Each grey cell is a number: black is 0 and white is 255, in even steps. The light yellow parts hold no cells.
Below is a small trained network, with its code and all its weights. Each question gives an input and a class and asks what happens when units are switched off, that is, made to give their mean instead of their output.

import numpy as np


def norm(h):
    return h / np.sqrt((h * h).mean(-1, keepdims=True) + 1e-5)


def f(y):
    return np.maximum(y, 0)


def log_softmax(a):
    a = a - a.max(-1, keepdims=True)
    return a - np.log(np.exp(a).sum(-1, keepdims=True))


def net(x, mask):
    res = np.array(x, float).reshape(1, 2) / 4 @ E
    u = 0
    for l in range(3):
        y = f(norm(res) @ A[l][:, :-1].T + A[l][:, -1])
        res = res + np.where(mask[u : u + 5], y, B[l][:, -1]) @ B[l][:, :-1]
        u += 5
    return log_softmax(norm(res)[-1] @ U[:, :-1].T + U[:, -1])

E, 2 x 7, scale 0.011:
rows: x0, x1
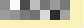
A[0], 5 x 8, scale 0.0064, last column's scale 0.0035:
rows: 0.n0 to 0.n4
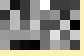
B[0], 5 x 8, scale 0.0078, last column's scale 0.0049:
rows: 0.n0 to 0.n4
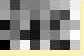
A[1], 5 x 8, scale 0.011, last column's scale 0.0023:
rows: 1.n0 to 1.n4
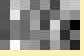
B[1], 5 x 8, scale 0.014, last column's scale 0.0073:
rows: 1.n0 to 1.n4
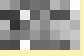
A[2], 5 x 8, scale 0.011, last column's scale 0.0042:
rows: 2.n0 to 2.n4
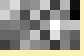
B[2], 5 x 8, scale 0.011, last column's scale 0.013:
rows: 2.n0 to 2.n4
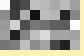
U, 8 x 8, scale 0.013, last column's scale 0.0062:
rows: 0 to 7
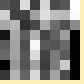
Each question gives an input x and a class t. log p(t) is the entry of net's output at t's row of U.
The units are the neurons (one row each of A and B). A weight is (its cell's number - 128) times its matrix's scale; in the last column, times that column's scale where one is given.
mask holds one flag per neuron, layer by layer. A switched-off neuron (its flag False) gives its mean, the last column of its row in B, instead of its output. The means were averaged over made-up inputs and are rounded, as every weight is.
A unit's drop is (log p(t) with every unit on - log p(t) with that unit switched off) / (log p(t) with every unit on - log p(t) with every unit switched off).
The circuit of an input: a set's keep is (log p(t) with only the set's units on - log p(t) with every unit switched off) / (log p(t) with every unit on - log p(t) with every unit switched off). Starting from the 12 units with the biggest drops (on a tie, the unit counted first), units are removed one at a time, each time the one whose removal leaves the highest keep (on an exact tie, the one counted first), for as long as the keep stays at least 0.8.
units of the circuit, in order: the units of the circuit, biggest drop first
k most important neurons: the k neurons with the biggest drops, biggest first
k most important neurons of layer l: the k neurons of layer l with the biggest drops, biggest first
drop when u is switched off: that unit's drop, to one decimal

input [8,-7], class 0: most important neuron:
[1.n4]
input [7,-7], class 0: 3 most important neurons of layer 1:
[1.n4 1.n1 1.n0]
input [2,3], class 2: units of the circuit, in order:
[1.n0 2.n2]
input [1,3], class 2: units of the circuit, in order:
[2.n2 1.n0]
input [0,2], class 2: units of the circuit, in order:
[1.n1 2.n2]
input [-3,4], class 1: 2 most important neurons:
[1.n1 1.n4]
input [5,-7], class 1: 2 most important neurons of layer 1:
[1.n2 1.n3]
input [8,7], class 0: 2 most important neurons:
[1.n1 1.n4]
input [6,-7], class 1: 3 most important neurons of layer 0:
[0.n4 0.n3 0.n1]
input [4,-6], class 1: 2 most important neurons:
[1.n2 0.n3]
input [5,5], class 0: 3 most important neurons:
[1.n1 0.n3 0.n0]
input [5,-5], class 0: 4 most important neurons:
[1.n4 1.n1 0.n0 1.n0]
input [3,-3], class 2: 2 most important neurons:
[0.n3 0.n1]
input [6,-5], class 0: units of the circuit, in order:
[1.n1]
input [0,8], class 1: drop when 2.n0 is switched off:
0.2
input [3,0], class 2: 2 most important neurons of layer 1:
[1.n0 1.n4]
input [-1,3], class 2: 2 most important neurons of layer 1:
[1.n1 1.n3]
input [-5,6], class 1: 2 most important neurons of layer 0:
[0.n2 0.n1]
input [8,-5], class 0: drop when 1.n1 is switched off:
0.1
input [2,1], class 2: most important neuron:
[1.n0]
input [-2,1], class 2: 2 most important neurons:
[1.n1 1.n4]
